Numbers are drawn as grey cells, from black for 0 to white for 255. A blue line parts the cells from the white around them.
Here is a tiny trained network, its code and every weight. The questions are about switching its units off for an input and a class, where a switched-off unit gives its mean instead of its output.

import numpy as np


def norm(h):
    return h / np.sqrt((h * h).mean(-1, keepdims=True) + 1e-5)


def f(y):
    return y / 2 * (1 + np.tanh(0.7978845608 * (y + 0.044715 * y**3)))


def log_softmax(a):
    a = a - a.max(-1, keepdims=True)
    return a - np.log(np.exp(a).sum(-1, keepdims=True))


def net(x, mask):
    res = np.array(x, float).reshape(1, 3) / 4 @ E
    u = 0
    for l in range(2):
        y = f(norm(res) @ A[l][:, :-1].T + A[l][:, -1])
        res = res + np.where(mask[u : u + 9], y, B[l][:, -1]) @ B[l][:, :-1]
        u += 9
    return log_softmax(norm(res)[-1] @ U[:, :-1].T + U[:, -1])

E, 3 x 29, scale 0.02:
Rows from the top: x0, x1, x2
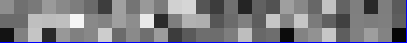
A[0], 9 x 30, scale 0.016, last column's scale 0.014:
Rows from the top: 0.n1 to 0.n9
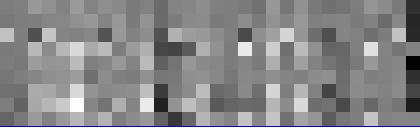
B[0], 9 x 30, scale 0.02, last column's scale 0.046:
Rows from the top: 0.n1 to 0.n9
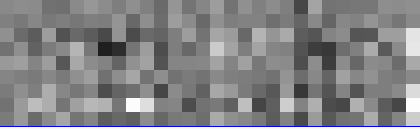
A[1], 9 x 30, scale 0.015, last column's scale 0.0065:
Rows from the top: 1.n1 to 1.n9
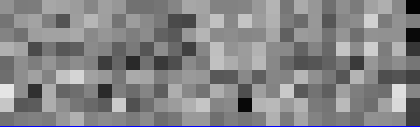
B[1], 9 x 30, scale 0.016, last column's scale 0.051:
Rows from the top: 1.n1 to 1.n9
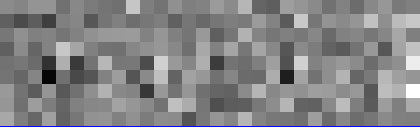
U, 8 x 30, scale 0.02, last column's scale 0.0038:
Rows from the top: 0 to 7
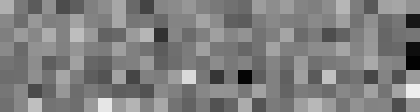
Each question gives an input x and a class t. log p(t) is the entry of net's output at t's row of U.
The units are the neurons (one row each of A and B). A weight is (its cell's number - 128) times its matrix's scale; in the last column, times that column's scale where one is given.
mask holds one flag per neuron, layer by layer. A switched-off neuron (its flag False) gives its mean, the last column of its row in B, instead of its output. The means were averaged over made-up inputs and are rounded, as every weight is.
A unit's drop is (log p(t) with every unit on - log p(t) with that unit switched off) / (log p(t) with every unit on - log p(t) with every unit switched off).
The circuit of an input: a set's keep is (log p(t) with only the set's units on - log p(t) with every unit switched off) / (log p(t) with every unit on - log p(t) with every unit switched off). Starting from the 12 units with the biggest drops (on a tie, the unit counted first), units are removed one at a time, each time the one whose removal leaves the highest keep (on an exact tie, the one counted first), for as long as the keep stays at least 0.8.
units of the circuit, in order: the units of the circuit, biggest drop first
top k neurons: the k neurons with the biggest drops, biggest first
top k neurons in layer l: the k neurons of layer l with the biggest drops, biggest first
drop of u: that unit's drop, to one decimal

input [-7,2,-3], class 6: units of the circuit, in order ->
(0.n8)
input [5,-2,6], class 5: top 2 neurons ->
(0.n8 1.n7)
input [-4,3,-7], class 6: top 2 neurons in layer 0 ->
(0.n3 0.n7)
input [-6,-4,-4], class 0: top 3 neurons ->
(0.n8 0.n4 1.n7)
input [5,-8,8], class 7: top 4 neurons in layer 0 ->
(0.n4 0.n3 0.n9 0.n7)
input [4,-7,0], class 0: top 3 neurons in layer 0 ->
(0.n8 0.n4 0.n9)
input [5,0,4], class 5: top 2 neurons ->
(1.n6 0.n8)
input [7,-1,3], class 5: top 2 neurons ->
(0.n8 0.n3)
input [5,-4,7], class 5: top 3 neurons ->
(0.n8 1.n7 0.n5)
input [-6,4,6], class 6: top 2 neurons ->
(0.n8 1.n5)
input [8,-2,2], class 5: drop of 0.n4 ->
0.1
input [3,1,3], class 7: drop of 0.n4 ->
0.2
